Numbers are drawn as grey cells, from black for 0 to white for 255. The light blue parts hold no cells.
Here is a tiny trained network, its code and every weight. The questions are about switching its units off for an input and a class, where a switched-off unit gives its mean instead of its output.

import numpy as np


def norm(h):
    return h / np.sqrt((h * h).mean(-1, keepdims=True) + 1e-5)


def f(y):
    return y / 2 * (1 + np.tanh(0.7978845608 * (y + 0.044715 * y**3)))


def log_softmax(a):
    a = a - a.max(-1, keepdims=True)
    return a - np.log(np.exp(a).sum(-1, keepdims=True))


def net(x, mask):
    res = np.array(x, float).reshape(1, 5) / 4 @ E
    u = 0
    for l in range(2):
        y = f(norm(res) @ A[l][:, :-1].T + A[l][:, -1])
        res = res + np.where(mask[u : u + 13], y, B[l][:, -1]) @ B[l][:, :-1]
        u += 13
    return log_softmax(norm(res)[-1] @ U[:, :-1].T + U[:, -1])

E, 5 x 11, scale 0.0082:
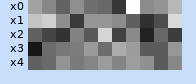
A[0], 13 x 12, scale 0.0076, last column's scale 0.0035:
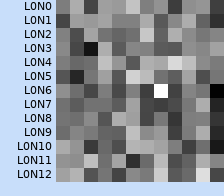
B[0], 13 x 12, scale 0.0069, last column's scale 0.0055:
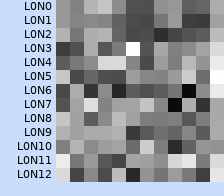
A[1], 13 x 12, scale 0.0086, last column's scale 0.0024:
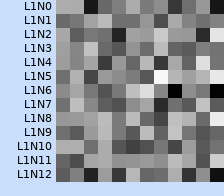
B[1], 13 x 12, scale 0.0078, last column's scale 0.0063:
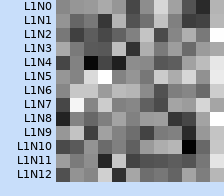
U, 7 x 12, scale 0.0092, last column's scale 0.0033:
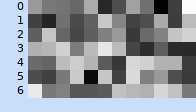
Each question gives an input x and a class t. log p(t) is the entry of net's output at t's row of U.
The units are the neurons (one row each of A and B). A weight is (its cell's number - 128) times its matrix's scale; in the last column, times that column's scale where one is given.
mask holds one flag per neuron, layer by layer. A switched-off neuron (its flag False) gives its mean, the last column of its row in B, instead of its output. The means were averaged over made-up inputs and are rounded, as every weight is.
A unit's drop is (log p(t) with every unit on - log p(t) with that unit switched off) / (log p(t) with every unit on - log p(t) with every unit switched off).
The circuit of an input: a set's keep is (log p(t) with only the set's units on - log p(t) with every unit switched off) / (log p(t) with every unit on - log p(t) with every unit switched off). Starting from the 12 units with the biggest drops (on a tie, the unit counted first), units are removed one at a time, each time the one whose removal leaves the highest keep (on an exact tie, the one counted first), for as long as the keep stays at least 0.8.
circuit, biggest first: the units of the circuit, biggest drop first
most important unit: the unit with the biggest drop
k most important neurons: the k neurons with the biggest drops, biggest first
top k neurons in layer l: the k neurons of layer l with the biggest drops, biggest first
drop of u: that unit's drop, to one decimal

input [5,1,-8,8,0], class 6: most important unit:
L0N11
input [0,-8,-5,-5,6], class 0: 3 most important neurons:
[L0N2 L1N11 L1N1]
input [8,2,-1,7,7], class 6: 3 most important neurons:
[L0N11 L0N12 L0N4]
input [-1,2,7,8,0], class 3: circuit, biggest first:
[L1N6 L0N7]
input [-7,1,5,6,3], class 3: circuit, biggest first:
[L1N6 L1N4]
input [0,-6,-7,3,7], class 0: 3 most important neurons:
[L0N2 L1N11 L1N1]
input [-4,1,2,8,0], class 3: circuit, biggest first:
[L1N6 L0N6]
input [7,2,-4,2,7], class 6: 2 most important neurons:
[L0N11 L0N12]
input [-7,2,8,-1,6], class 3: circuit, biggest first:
[L1N6 L0N7]
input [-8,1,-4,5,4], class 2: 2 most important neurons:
[L1N4 L1N7]
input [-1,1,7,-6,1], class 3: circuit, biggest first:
[L0N7 L1N6]
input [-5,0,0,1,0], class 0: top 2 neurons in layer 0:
[L0N1 L0N2]
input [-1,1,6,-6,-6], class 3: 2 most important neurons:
[L0N7 L1N6]
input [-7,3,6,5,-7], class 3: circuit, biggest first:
[L1N6]
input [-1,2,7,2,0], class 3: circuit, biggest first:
[L0N7 L1N6]
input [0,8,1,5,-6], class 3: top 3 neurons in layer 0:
[L0N7 L0N6 L0N8]
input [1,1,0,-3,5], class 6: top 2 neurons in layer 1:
[L1N8 L1N11]
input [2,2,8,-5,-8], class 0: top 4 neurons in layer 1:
[L1N0 L1N10 L1N3 L1N5]
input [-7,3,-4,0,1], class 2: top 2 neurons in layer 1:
[L1N4 L1N7]
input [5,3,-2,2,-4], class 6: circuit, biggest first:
[L0N11]
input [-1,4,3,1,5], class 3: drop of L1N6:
0.2
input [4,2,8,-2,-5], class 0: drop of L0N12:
0.2
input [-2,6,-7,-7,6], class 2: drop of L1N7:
0.1
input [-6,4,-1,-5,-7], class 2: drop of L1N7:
0.1
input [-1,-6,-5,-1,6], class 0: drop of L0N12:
0.0
